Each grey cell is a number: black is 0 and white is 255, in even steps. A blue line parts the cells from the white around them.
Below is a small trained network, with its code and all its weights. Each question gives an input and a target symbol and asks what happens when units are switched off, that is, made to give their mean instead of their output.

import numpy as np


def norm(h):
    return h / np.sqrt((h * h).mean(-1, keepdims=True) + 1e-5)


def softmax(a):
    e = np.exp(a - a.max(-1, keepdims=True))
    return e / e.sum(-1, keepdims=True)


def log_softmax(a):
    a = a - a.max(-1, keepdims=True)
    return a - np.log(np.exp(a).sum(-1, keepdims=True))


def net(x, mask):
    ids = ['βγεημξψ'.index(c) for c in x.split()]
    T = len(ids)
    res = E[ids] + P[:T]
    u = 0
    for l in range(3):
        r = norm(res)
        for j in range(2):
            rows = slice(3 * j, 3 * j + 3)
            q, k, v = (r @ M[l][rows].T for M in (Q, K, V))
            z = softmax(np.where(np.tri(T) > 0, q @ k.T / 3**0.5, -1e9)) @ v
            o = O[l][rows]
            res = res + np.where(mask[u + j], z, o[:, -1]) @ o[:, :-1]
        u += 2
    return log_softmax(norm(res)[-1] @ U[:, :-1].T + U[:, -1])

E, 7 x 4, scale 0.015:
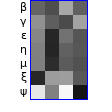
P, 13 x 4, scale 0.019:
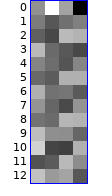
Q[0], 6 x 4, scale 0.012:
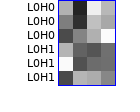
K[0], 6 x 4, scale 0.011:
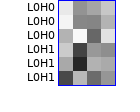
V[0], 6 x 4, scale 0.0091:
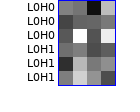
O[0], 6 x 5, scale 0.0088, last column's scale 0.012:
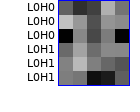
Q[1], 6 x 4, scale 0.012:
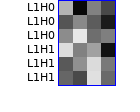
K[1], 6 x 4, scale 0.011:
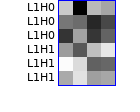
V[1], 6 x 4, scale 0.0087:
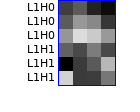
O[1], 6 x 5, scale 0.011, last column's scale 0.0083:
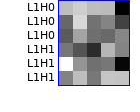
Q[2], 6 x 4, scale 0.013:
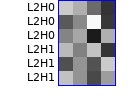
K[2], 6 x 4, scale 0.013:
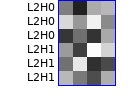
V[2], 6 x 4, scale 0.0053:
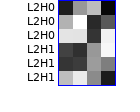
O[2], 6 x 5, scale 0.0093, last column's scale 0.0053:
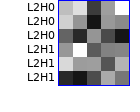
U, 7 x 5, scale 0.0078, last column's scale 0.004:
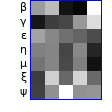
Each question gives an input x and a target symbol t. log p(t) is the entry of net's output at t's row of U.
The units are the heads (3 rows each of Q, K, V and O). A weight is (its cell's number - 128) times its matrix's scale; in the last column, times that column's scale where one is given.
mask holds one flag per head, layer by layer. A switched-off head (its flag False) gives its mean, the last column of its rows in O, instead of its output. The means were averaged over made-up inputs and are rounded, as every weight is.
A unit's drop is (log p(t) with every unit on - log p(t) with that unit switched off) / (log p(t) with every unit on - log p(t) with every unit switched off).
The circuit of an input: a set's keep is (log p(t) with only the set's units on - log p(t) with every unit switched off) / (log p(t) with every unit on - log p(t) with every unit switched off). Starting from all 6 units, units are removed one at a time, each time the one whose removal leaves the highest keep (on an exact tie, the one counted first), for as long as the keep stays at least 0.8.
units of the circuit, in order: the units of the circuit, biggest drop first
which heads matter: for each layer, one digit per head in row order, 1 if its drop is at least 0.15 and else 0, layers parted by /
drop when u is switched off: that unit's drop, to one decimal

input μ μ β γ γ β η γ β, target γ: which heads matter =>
10 / 00 / 00
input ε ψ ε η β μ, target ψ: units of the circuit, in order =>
[L0H0]
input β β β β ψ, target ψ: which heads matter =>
01 / 01 / 10
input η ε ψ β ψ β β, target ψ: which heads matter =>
10 / 01 / 10
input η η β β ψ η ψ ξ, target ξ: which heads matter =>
11 / 11 / 11
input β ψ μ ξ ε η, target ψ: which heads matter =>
10 / 00 / 00
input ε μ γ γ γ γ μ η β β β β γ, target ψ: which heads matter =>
11 / 01 / 10
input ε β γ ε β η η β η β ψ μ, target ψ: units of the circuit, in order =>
[L1H1, L2H1]
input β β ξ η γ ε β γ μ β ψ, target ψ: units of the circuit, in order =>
[L2H0, L0H1]
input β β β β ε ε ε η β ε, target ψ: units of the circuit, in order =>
[L2H0, L0H1]
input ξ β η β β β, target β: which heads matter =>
01 / 10 / 01
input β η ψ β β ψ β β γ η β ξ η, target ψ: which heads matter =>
01 / 00 / 10
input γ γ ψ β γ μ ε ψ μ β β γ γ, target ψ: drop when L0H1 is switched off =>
0.3
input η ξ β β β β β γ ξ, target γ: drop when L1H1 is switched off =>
0.0
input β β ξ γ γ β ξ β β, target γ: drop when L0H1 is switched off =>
0.1
